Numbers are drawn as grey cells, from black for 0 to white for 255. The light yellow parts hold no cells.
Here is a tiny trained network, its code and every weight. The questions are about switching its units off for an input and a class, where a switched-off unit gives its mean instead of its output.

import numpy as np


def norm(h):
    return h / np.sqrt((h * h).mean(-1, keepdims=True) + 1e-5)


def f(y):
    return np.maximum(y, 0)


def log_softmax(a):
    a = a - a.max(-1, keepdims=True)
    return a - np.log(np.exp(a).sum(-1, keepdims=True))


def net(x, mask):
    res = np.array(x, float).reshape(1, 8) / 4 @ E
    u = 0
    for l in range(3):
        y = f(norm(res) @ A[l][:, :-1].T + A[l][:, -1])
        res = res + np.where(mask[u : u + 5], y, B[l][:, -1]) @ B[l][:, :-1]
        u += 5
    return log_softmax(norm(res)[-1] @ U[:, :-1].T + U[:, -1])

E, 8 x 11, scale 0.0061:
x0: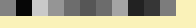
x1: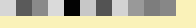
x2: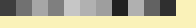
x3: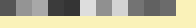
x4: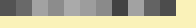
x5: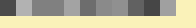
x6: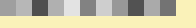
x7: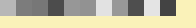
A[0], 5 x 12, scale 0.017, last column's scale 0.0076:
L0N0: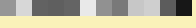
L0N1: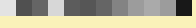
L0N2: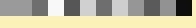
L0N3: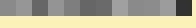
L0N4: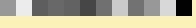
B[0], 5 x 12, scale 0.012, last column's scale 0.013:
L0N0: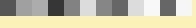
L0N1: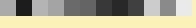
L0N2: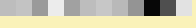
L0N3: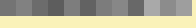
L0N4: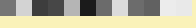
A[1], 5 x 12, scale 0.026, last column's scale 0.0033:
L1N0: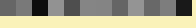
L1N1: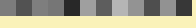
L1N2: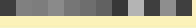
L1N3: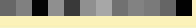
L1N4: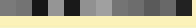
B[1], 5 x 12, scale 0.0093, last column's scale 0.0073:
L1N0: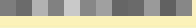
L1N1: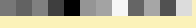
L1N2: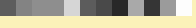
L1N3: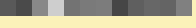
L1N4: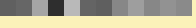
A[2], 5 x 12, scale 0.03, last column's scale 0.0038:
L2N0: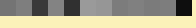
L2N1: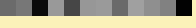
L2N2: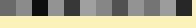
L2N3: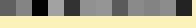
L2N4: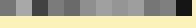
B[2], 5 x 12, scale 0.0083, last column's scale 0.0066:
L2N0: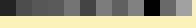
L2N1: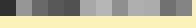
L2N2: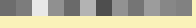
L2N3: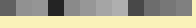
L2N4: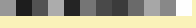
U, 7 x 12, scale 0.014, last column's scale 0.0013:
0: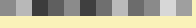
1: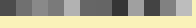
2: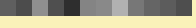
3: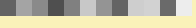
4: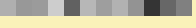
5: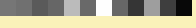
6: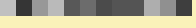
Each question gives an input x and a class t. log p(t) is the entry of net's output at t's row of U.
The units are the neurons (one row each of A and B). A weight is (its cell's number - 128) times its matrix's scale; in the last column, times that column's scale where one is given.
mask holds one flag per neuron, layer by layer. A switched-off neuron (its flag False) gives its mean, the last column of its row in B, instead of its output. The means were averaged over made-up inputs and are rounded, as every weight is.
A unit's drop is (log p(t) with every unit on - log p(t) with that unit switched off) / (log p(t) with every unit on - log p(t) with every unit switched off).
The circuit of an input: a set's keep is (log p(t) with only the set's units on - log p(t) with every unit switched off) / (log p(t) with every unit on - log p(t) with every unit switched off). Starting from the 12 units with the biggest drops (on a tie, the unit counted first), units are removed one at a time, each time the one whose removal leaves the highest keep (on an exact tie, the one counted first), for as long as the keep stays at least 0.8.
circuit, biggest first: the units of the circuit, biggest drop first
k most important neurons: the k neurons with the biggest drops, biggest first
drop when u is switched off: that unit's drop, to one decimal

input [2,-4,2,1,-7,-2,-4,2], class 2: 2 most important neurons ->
[L0N4, L0N0]
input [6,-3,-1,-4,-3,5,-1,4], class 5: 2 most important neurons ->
[L0N4, L0N1]
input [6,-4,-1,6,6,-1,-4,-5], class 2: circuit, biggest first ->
[L1N1]
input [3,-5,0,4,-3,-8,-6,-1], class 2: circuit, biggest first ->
[L1N1, L0N0]
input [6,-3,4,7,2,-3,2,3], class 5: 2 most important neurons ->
[L0N0, L0N2]
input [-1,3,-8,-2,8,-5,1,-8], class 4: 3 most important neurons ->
[L0N2, L2N4, L0N0]
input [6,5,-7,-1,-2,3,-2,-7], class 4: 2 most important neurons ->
[L0N2, L2N4]
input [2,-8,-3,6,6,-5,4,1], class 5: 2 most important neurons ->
[L0N0, L0N4]
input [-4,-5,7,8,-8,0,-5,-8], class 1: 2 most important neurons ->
[L1N2, L0N0]
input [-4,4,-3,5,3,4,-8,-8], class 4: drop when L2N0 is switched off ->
-0.1
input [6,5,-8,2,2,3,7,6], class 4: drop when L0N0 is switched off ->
-0.1
